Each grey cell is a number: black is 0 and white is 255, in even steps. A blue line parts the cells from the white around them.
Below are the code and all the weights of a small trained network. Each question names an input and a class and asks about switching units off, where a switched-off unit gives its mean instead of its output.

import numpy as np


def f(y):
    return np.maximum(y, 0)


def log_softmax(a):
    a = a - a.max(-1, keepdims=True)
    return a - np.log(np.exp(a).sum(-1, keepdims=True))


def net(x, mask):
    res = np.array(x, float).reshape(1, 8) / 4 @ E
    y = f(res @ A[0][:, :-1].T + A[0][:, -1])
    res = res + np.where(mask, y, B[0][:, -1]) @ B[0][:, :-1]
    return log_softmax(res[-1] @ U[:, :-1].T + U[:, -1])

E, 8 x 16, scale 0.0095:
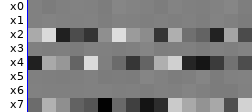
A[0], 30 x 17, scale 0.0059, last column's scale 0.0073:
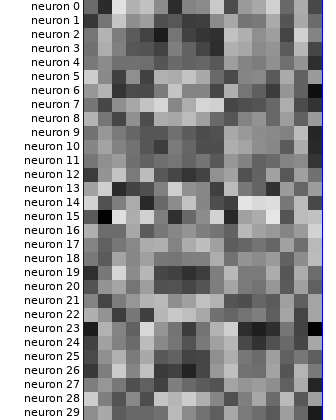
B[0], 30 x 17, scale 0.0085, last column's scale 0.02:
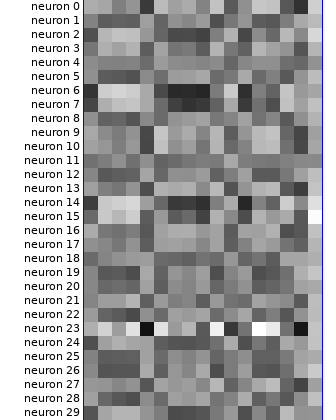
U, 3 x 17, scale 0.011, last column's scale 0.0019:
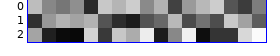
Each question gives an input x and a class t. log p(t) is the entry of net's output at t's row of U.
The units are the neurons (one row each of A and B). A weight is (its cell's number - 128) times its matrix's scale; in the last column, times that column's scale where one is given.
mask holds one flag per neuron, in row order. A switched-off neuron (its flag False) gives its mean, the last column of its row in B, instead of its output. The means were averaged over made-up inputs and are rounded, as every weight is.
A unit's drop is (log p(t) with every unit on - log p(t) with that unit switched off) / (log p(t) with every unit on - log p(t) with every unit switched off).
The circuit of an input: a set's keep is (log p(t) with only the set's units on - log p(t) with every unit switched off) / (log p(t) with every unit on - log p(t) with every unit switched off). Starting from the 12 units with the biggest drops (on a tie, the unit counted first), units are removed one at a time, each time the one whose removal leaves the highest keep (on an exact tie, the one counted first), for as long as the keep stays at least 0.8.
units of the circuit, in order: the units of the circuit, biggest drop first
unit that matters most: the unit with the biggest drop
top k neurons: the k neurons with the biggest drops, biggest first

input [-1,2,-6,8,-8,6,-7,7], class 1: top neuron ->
neuron 14
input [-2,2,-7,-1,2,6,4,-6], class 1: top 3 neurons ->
neuron 7; neuron 13; neuron 16
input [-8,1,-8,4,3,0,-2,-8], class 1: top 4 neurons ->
neuron 7; neuron 13; neuron 16; neuron 18
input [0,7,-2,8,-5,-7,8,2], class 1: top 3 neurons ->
neuron 14; neuron 23; neuron 13
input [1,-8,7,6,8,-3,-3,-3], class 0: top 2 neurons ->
neuron 23; neuron 13
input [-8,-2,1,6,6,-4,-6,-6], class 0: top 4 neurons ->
neuron 23; neuron 14; neuron 2; neuron 17
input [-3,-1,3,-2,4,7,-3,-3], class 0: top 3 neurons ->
neuron 23; neuron 14; neuron 2
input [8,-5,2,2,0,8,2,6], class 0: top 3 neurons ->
neuron 14; neuron 7; neuron 9
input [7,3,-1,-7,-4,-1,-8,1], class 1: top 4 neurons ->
neuron 23; neuron 14; neuron 13; neuron 0
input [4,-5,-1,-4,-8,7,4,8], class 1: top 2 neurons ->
neuron 14; neuron 2
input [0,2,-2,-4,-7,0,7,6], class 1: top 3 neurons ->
neuron 14; neuron 2; neuron 23
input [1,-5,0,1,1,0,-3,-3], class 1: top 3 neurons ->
neuron 0; neuron 23; neuron 13
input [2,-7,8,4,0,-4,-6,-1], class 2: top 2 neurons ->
neuron 23; neuron 15
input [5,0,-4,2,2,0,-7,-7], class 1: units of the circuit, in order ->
neuron 7
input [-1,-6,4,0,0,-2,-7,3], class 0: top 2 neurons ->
neuron 14; neuron 13
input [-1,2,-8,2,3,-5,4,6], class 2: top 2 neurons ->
neuron 26; neuron 19
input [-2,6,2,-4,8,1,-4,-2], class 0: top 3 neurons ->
neuron 23; neuron 14; neuron 2
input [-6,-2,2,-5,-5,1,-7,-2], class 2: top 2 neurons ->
neuron 23; neuron 15
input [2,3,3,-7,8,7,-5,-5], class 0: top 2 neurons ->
neuron 23; neuron 14
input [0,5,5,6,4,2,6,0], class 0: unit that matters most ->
neuron 13
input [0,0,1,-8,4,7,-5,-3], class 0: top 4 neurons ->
neuron 14; neuron 23; neuron 2; neuron 6
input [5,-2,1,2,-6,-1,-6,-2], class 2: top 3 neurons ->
neuron 23; neuron 15; neuron 0
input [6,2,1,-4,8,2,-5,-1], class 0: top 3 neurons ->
neuron 23; neuron 14; neuron 2
